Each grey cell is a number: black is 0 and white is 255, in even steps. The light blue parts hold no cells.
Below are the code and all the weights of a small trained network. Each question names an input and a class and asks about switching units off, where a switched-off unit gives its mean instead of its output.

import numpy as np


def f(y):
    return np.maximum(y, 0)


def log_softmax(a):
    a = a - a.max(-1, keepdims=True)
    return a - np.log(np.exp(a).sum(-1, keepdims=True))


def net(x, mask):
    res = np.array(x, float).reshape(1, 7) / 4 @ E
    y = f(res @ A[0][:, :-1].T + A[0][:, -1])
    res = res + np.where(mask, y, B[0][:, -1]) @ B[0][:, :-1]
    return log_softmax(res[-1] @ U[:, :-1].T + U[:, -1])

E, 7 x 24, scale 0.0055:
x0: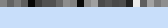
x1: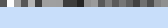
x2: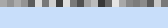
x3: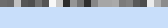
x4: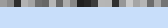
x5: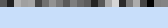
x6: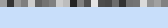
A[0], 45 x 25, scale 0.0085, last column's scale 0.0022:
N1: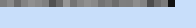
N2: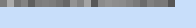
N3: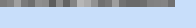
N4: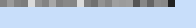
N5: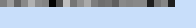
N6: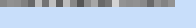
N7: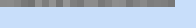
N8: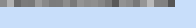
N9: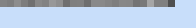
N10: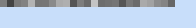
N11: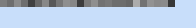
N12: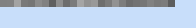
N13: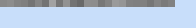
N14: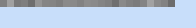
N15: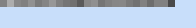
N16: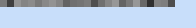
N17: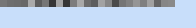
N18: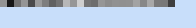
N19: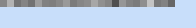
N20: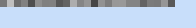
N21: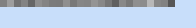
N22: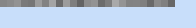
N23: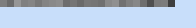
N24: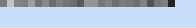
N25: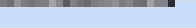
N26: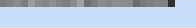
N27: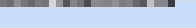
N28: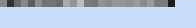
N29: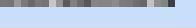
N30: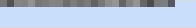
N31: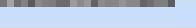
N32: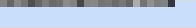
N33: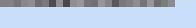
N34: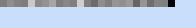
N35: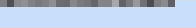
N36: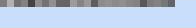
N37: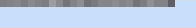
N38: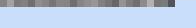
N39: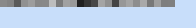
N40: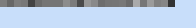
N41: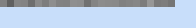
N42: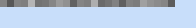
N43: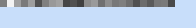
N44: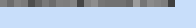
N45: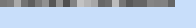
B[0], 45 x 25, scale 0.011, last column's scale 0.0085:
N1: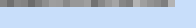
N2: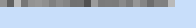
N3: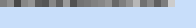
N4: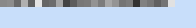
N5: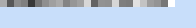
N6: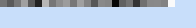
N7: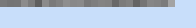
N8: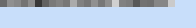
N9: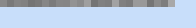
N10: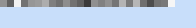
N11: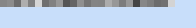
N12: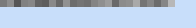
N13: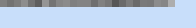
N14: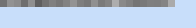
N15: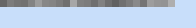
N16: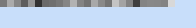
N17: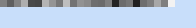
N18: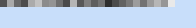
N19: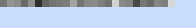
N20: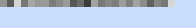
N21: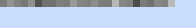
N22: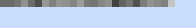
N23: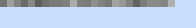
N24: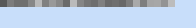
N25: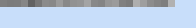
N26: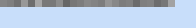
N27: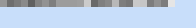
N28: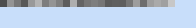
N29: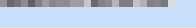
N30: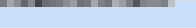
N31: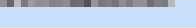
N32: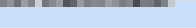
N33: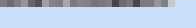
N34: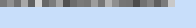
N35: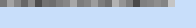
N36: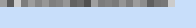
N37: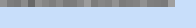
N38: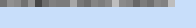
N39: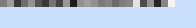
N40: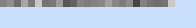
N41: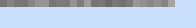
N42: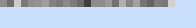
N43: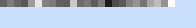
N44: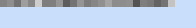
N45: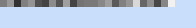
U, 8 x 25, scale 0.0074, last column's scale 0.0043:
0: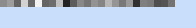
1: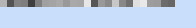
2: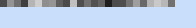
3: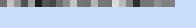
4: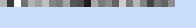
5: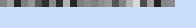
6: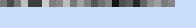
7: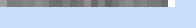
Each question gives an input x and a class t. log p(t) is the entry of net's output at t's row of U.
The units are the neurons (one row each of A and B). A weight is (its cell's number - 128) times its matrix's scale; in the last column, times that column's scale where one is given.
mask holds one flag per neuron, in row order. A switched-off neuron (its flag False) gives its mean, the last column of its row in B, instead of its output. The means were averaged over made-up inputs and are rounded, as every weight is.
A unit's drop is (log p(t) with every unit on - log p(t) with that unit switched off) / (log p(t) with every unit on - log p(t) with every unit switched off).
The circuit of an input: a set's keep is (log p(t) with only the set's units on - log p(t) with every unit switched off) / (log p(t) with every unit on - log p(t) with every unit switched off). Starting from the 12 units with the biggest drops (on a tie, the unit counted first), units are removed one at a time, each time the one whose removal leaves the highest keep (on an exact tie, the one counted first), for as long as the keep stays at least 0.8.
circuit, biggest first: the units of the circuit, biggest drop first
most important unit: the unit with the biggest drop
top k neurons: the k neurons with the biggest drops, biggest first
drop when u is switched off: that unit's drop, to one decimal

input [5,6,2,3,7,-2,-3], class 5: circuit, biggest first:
(N39)
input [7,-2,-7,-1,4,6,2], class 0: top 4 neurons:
(N11; N32; N6; N44)
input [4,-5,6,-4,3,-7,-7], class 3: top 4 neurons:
(N19; N8; N10; N21)
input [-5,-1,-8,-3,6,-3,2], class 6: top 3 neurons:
(N17; N45; N33)
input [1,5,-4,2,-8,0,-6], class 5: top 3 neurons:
(N45; N3; N10)
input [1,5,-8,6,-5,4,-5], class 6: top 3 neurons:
(N17; N5; N33)
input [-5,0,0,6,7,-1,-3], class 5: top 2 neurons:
(N39; N5)
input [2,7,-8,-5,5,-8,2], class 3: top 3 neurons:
(N19; N8; N6)
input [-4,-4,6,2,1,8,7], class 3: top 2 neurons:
(N16; N35)
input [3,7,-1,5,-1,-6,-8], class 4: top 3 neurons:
(N20; N36; N18)
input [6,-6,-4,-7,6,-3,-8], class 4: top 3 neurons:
(N20; N36; N31)
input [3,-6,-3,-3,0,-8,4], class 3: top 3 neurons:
(N19; N43; N8)
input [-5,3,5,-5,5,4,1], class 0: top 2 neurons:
(N4; N34)
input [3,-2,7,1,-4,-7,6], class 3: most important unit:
N19
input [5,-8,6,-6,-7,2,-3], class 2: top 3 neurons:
(N18; N28; N39)
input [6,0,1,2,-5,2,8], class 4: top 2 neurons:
(N10; N42)
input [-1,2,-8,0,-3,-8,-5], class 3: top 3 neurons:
(N19; N8; N6)
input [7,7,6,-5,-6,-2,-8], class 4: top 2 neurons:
(N20; N36)
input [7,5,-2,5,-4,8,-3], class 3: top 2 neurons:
(N16; N30)
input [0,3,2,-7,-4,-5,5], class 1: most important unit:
N5
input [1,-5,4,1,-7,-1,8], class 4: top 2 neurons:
(N10; N42)
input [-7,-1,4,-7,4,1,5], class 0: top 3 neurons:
(N4; N34; N27)
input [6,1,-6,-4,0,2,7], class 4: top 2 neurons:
(N10; N42)
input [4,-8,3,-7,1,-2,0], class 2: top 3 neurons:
(N18; N28; N27)
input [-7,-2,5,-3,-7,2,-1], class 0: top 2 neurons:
(N4; N34)
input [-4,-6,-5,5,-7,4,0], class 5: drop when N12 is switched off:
0.1
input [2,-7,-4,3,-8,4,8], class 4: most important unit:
N10
